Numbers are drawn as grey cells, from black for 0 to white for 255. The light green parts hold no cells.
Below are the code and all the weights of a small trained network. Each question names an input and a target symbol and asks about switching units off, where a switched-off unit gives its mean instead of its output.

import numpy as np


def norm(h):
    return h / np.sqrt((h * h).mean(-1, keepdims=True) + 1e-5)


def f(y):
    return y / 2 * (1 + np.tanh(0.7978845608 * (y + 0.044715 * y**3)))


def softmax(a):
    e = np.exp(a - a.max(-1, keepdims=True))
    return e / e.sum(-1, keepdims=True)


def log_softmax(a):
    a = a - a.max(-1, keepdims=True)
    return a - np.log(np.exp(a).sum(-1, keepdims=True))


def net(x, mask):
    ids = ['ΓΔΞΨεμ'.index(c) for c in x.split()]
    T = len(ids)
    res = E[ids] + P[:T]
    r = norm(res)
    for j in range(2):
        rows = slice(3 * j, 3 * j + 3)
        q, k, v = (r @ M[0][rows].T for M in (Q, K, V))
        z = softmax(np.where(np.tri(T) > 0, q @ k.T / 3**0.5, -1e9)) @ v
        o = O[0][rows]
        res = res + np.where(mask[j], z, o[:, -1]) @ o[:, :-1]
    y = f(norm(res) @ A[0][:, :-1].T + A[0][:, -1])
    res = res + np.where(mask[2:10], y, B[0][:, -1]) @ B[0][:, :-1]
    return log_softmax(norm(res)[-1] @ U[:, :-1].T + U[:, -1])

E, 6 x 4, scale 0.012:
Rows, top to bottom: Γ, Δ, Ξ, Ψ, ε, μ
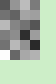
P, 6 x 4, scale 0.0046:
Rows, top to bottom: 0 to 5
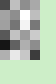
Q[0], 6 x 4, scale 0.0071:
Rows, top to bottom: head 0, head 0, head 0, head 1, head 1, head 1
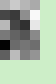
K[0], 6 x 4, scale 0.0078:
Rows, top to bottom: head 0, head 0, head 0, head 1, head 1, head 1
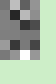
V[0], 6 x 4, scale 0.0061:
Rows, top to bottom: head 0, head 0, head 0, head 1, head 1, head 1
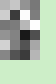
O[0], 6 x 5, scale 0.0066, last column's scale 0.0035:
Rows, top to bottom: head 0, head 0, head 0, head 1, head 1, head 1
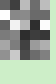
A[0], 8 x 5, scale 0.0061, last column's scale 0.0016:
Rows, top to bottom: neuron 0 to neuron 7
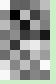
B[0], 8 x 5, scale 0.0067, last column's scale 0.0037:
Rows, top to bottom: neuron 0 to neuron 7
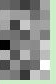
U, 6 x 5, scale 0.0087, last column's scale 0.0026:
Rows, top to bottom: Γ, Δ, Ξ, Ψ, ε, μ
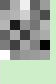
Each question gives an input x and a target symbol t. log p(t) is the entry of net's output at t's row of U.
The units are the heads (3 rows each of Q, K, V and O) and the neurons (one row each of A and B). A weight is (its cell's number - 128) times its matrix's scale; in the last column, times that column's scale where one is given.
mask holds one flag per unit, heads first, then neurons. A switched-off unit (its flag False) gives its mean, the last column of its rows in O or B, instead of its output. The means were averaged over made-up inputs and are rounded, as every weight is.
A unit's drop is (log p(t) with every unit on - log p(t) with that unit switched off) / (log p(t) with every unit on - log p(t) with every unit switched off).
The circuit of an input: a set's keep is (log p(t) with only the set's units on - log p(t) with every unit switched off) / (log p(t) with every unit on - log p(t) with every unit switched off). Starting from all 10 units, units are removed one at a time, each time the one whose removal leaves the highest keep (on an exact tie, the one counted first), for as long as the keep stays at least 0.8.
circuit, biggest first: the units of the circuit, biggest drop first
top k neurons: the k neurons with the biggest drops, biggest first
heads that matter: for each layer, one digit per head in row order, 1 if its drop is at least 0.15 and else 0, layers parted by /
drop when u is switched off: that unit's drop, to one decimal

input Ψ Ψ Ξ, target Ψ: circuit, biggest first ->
(head 1; head 0)
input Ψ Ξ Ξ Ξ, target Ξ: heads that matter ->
11
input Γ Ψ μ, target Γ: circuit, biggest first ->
(neuron 4; neuron 6)
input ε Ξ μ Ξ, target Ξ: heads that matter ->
10
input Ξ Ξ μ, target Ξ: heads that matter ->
10
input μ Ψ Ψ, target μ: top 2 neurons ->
(neuron 4; neuron 6)
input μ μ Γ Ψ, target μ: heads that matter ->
10
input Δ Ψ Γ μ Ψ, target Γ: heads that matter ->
11
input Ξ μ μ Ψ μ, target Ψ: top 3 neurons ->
(neuron 4; neuron 6; neuron 7)
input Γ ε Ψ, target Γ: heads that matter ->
01
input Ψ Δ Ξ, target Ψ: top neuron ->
(neuron 5)
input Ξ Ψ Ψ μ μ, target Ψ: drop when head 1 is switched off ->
0.4
